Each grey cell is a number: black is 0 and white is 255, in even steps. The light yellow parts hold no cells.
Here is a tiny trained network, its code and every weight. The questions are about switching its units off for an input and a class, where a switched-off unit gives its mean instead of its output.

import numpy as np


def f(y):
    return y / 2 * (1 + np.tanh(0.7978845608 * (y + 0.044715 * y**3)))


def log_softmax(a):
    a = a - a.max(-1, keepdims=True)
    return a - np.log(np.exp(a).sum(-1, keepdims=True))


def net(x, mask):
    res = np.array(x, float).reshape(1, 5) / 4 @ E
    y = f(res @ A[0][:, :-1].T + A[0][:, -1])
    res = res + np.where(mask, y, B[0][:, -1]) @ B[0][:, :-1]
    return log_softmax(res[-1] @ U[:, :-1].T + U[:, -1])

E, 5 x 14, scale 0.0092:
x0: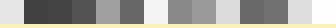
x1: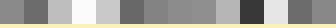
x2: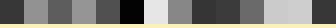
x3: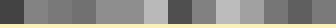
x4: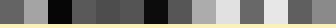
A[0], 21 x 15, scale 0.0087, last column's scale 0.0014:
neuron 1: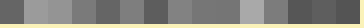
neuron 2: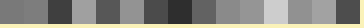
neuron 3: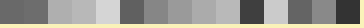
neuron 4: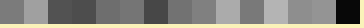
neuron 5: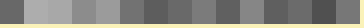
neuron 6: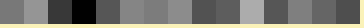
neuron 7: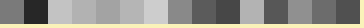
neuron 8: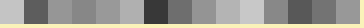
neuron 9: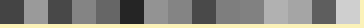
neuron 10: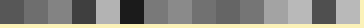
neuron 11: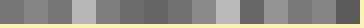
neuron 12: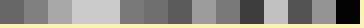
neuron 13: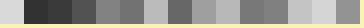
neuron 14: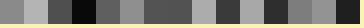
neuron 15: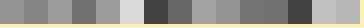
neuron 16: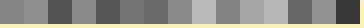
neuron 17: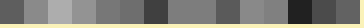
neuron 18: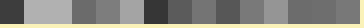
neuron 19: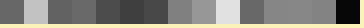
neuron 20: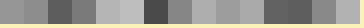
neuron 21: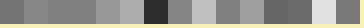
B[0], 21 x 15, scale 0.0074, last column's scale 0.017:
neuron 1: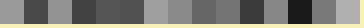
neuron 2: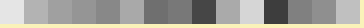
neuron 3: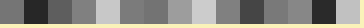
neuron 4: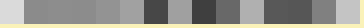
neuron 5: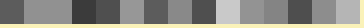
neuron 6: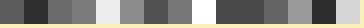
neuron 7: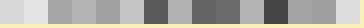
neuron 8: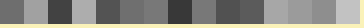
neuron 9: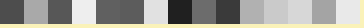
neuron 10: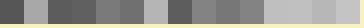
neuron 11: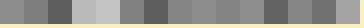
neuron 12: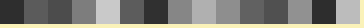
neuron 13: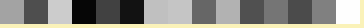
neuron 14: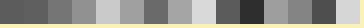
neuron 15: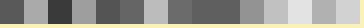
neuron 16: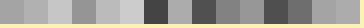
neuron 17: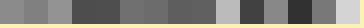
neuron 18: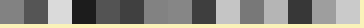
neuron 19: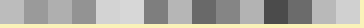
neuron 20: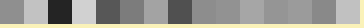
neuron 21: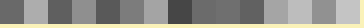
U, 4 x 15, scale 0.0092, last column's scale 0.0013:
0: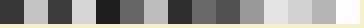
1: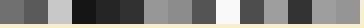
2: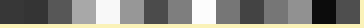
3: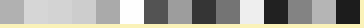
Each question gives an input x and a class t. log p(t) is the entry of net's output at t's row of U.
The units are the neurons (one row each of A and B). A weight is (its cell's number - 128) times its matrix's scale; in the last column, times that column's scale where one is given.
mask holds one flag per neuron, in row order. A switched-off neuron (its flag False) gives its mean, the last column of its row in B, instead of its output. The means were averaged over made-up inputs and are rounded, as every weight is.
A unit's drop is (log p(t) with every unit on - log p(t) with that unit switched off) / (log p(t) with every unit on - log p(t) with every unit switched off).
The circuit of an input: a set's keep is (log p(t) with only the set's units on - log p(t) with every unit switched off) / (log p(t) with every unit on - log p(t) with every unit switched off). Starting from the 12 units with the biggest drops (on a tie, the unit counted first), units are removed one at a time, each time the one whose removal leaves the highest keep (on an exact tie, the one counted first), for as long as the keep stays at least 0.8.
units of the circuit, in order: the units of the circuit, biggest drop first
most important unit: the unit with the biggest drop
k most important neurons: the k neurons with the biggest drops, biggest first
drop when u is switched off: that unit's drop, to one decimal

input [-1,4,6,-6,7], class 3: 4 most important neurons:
[neuron 19; neuron 2; neuron 16; neuron 4]
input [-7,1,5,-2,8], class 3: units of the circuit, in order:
[neuron 19]
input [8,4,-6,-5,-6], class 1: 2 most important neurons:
[neuron 13; neuron 9]
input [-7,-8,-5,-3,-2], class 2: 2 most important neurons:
[neuron 14; neuron 6]
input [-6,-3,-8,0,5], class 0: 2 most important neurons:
[neuron 15; neuron 20]
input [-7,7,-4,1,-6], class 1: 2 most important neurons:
[neuron 18; neuron 17]
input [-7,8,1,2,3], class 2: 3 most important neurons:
[neuron 12; neuron 3; neuron 13]
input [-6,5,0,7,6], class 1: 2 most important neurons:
[neuron 18; neuron 17]
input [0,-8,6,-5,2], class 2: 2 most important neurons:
[neuron 6; neuron 14]
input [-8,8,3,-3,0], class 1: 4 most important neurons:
[neuron 18; neuron 17; neuron 6; neuron 5]
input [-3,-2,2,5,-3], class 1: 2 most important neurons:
[neuron 19; neuron 2]
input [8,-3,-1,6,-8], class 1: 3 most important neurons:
[neuron 13; neuron 19; neuron 2]
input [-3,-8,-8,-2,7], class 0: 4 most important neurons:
[neuron 15; neuron 21; neuron 20; neuron 8]
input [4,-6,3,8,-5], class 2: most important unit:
neuron 6
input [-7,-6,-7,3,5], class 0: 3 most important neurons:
[neuron 15; neuron 20; neuron 13]
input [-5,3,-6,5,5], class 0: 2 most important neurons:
[neuron 15; neuron 13]
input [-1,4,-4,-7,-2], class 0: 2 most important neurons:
[neuron 6; neuron 15]
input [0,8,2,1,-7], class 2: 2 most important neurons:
[neuron 3; neuron 12]
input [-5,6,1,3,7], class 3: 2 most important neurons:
[neuron 2; neuron 19]
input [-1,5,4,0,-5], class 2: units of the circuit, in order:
[neuron 3]
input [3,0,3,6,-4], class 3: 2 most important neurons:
[neuron 7; neuron 15]
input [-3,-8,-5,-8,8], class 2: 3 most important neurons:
[neuron 14; neuron 6; neuron 7]
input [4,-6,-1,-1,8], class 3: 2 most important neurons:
[neuron 19; neuron 4]
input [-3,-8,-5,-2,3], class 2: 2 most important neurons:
[neuron 14; neuron 6]
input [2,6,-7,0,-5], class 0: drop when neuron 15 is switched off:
0.5
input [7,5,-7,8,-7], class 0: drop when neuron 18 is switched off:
0.3
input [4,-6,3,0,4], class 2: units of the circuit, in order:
[neuron 6]
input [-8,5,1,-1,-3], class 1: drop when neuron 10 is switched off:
0.0
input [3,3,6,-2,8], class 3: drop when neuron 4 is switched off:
0.1
